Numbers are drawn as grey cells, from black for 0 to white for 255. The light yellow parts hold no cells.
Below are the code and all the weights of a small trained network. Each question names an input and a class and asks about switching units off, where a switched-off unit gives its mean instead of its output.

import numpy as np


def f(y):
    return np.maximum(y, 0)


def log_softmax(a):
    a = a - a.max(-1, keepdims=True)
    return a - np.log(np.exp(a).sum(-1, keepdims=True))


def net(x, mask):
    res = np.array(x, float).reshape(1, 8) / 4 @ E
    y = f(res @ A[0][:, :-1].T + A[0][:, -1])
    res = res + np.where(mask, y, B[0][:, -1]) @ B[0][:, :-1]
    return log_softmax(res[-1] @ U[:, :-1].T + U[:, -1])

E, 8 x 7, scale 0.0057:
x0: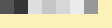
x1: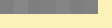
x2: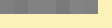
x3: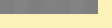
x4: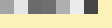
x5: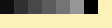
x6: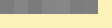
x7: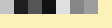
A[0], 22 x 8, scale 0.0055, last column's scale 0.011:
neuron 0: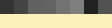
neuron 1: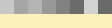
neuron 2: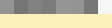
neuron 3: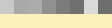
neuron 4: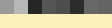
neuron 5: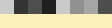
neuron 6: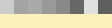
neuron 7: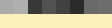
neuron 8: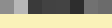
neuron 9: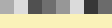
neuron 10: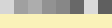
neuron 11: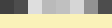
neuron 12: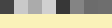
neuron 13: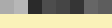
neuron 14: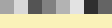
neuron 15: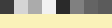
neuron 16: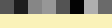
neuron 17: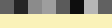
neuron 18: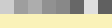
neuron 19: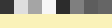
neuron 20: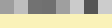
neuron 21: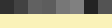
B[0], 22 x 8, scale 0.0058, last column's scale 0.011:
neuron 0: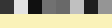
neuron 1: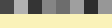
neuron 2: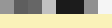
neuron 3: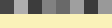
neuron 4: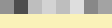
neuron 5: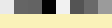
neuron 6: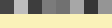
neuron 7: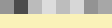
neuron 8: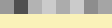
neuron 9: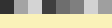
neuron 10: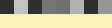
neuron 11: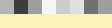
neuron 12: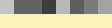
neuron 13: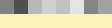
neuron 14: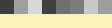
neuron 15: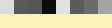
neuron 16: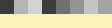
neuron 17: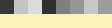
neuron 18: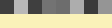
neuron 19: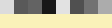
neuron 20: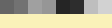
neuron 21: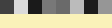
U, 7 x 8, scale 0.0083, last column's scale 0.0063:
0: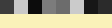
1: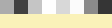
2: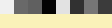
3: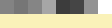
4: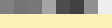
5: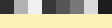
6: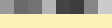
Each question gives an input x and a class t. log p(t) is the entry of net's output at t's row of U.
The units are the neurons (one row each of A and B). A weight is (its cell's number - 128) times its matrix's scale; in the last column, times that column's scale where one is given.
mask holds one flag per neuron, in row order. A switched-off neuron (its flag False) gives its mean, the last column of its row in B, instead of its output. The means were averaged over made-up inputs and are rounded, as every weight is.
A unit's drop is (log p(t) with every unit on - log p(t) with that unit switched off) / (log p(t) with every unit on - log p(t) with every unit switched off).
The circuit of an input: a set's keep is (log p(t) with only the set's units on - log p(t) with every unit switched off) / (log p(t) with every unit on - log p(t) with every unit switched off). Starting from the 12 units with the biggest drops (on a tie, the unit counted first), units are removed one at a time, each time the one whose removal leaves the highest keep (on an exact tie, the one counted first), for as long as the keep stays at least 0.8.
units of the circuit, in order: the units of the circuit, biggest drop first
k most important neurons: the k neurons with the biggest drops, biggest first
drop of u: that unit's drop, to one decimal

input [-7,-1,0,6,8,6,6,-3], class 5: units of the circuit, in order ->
(neuron 9; neuron 14)
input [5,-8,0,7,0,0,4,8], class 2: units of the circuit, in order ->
(neuron 5)
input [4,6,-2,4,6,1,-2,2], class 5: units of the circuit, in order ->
(neuron 14; neuron 9)
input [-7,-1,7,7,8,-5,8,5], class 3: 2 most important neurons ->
(neuron 20; neuron 11)
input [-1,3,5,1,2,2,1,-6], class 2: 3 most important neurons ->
(neuron 19; neuron 15; neuron 12)
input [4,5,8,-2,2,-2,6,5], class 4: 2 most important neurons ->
(neuron 19; neuron 15)
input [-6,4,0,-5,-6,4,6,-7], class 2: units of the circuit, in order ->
(neuron 19; neuron 15)
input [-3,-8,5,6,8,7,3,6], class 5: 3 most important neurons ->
(neuron 9; neuron 14; neuron 20)
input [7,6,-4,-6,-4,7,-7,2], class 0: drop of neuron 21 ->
0.6
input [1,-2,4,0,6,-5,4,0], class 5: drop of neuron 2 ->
-0.1
